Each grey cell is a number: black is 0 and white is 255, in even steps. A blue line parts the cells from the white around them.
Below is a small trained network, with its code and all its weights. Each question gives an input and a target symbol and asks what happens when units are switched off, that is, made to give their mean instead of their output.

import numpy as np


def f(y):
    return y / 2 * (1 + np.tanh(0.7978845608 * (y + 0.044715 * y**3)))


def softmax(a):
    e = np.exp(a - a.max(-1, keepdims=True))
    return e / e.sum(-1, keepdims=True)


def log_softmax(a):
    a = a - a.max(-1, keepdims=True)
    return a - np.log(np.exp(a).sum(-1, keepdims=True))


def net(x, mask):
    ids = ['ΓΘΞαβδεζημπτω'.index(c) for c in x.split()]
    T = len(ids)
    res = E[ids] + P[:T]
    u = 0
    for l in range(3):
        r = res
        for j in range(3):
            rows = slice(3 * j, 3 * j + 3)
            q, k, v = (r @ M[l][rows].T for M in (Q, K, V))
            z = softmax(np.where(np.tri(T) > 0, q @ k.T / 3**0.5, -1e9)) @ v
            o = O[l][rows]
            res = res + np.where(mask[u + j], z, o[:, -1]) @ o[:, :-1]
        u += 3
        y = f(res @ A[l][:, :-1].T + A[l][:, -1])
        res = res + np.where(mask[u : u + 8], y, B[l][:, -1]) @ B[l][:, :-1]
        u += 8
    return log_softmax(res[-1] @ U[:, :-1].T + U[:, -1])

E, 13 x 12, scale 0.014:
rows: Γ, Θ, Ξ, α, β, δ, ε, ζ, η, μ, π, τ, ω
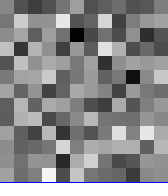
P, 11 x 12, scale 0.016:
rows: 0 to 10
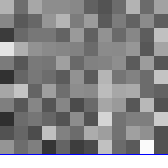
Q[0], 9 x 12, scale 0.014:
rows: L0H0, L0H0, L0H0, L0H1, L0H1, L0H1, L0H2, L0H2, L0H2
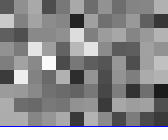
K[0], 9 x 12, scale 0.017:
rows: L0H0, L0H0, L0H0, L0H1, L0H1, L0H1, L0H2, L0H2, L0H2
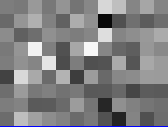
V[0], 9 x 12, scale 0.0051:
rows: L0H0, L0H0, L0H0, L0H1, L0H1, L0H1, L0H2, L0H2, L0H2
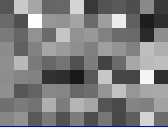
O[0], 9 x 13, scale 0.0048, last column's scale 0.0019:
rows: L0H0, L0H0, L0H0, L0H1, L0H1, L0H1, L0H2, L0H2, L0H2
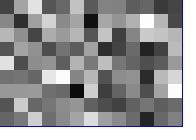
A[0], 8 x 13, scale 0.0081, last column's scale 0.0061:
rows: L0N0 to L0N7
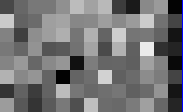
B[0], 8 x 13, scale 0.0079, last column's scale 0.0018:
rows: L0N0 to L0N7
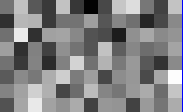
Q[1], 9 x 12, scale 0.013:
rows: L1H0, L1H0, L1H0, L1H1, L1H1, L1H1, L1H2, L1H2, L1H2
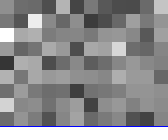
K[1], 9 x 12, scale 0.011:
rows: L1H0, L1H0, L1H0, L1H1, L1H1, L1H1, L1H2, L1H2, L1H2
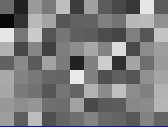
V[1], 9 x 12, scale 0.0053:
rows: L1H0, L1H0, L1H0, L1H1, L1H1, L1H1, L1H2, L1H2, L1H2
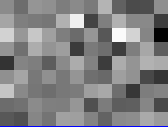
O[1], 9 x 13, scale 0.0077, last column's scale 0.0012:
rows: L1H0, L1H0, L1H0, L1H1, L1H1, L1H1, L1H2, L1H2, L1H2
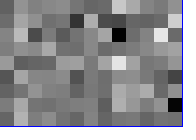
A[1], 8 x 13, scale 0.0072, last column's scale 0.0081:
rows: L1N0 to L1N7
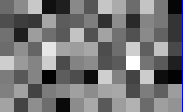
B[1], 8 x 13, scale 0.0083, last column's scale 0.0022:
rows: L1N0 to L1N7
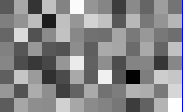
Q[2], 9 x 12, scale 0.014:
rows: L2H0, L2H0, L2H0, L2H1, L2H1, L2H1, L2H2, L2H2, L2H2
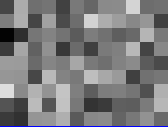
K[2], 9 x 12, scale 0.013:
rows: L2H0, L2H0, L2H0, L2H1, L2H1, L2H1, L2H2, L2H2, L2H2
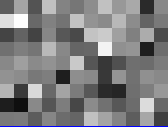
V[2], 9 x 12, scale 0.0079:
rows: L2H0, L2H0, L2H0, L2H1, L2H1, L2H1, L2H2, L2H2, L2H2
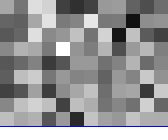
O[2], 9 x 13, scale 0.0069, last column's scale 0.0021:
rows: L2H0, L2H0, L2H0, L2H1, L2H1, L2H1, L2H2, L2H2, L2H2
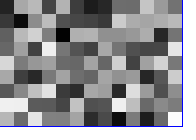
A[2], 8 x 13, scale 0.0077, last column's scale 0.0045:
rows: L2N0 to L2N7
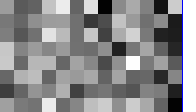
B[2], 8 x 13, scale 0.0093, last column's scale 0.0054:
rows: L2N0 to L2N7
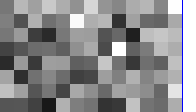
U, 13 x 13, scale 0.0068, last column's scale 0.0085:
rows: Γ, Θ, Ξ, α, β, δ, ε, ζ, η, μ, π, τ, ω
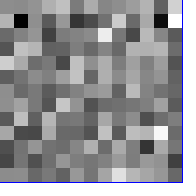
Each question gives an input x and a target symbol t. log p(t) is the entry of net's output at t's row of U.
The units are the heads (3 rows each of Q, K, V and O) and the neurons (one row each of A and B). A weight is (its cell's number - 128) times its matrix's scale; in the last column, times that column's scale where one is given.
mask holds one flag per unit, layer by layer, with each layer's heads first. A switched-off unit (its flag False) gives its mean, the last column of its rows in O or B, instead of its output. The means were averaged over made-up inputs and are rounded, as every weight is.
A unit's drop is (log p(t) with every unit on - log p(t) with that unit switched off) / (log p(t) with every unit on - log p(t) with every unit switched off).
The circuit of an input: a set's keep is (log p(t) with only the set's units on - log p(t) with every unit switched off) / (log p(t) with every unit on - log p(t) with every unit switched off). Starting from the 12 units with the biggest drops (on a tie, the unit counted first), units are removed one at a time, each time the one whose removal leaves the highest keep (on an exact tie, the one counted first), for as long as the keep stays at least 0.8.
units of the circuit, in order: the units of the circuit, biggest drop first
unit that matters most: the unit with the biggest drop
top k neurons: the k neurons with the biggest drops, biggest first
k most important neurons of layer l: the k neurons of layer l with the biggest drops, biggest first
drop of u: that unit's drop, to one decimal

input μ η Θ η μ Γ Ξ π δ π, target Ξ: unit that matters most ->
L1N4
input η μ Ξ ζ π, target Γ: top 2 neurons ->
[L2N0 L1N5]
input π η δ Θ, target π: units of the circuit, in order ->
[L2N3 L2H2]
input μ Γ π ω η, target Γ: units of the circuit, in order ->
[L0H1 L2N0 L1N5]
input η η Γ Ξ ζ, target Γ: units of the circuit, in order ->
[L2N0 L1N5]
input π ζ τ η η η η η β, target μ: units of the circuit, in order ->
[L0H2 L0H0 L2H0]
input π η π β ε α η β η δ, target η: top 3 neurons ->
[L2N4 L0N0 L1N6]
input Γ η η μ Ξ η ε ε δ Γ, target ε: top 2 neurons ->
[L2N7 L1N4]
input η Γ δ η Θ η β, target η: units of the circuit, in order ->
[L2N4 L2H2]
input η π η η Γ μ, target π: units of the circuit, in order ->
[L1N7 L0H0 L0H2]
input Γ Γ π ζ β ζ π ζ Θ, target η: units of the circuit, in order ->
[L0N0 L2H1]
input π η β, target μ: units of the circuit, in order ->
[L0H0 L2H0]
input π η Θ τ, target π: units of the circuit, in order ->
[L2N3 L2H2]
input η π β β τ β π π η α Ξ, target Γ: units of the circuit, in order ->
[L0H1 L2N0]
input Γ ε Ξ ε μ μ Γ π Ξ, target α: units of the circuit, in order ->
[L2H1 L2H0]
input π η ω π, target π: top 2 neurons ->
[L2N3 L0N1]
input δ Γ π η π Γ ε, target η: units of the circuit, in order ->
[L2H2 L2N4]
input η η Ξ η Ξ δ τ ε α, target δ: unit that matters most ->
L2N1
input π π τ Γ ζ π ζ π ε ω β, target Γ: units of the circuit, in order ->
[L0H1 L2N0]
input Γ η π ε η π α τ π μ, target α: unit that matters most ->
L2H0
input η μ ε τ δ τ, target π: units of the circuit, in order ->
[L0H0 L1N7 L0H2]
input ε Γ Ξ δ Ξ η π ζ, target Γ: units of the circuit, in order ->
[L0H1 L2N0 L1N5]
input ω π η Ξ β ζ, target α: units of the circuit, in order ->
[L2H1 L1H1]
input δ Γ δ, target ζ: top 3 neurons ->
[L0N0 L0N6 L0N5]
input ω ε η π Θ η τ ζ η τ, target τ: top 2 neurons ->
[L2N7 L2N4]
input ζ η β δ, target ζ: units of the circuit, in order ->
[L2H0 L0H1 L2H2 L0N5]
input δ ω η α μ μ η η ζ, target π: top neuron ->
[L1N7]
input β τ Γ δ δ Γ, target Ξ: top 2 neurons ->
[L0N0 L1N5]
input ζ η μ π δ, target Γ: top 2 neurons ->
[L2N0 L1N5]
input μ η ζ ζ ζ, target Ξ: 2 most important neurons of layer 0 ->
[L0N3 L0N5]
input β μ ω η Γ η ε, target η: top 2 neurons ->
[L2N4 L0N0]
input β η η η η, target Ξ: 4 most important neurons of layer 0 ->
[L0N3 L0N5 L0N0 L0N6]
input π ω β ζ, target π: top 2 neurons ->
[L2N3 L0N1]
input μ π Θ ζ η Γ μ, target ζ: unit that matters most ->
L2H0
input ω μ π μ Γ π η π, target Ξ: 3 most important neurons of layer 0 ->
[L0N5 L0N4 L0N7]
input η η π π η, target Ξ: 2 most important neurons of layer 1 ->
[L1N5 L1N0]
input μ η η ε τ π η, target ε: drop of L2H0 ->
0.6
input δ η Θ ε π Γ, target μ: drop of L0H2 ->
0.2
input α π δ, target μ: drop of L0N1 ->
0.3
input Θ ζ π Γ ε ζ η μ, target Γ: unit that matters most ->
L0H1
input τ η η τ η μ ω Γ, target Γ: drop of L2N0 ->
0.4
